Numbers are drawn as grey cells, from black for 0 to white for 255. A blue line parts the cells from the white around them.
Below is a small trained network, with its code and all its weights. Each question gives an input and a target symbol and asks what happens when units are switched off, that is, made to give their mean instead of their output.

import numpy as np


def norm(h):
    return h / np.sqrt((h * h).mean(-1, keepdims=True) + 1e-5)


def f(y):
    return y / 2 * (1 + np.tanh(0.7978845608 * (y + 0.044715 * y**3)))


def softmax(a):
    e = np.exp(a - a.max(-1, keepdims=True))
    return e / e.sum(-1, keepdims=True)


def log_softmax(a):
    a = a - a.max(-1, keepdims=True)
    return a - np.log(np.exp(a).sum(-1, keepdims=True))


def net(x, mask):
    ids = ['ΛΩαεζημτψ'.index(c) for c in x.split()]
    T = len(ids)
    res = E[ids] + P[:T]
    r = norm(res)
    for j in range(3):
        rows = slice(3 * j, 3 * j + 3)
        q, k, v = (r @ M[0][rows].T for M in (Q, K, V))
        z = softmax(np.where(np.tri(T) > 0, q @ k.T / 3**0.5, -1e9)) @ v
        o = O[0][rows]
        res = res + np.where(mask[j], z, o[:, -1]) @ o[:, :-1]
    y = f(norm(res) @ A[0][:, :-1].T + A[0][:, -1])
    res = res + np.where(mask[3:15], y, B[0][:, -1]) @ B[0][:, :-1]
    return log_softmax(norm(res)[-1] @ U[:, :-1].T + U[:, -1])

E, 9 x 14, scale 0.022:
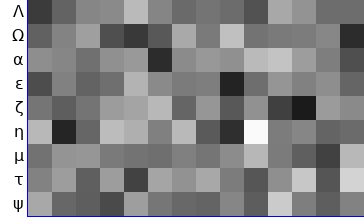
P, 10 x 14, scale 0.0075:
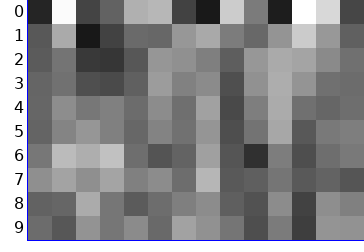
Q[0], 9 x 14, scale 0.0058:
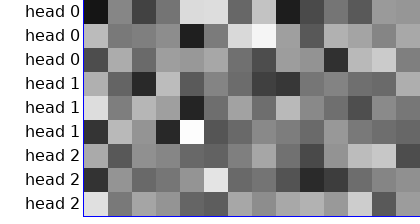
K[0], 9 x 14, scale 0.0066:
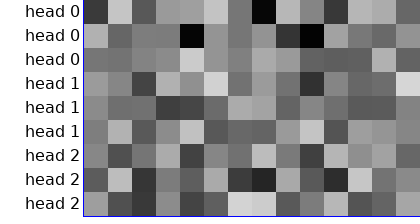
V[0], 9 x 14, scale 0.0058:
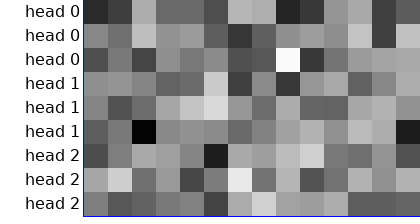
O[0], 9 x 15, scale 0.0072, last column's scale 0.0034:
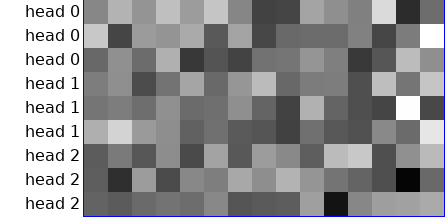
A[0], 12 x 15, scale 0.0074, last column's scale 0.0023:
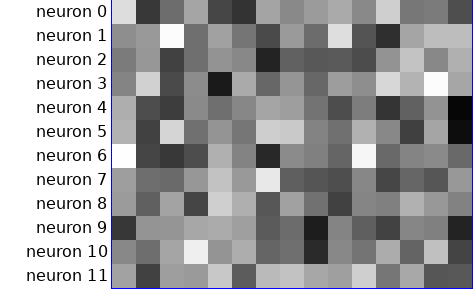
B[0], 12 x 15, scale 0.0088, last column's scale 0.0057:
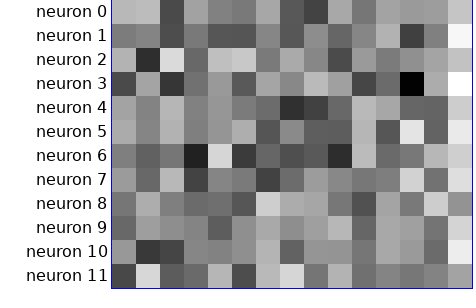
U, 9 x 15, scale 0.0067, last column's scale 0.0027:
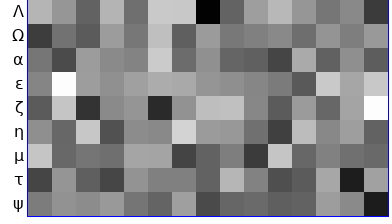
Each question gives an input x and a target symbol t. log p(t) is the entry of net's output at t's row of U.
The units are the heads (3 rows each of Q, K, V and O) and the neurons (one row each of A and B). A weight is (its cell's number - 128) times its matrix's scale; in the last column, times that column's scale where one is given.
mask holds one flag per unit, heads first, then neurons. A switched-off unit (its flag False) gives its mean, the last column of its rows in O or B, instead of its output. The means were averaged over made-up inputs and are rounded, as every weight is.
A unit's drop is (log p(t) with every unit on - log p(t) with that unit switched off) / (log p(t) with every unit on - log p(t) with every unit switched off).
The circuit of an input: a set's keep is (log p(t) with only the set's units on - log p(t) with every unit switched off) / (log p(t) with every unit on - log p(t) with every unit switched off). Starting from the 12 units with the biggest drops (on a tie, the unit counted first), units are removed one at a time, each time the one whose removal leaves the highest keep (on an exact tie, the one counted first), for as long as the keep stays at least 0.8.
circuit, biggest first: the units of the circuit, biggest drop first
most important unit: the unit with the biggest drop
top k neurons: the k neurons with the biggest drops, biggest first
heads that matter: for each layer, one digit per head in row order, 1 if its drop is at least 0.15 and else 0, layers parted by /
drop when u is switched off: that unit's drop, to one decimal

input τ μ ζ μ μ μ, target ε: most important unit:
head 1
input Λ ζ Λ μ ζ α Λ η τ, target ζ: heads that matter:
100
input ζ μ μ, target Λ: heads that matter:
111
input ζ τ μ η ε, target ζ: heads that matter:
100
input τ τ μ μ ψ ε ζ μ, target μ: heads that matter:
111
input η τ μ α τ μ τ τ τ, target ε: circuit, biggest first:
[head 2; head 1; neuron 11; neuron 5]
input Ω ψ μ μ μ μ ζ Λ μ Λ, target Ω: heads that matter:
100
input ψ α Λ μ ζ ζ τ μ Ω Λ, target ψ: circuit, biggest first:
[head 0; head 2; head 1; neuron 9]
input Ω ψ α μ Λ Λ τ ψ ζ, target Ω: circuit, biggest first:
[head 0; head 2]
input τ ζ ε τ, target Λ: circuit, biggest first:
[head 2; head 0]
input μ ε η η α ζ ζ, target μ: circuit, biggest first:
[head 2; neuron 4]
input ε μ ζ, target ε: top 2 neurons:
[neuron 9; neuron 2]
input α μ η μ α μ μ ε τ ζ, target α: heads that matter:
101
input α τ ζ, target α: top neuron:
[neuron 2]
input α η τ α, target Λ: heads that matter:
110
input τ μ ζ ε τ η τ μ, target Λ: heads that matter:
111
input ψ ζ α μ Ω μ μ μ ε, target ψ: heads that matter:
111
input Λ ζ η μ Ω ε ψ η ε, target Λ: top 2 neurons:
[neuron 10; neuron 9]
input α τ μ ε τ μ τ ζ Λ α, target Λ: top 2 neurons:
[neuron 0; neuron 2]
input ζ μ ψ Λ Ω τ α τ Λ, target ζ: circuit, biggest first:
[head 0]
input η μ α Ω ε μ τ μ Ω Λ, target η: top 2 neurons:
[neuron 8; neuron 9]
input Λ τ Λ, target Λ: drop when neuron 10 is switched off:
0.2
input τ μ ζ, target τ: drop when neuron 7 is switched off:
0.2
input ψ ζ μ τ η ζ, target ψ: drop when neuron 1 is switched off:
0.3
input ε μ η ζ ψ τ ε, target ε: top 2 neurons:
[neuron 9; neuron 2]
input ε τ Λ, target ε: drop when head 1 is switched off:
0.1
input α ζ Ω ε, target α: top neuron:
[neuron 2]
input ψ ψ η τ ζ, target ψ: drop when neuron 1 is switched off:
0.2
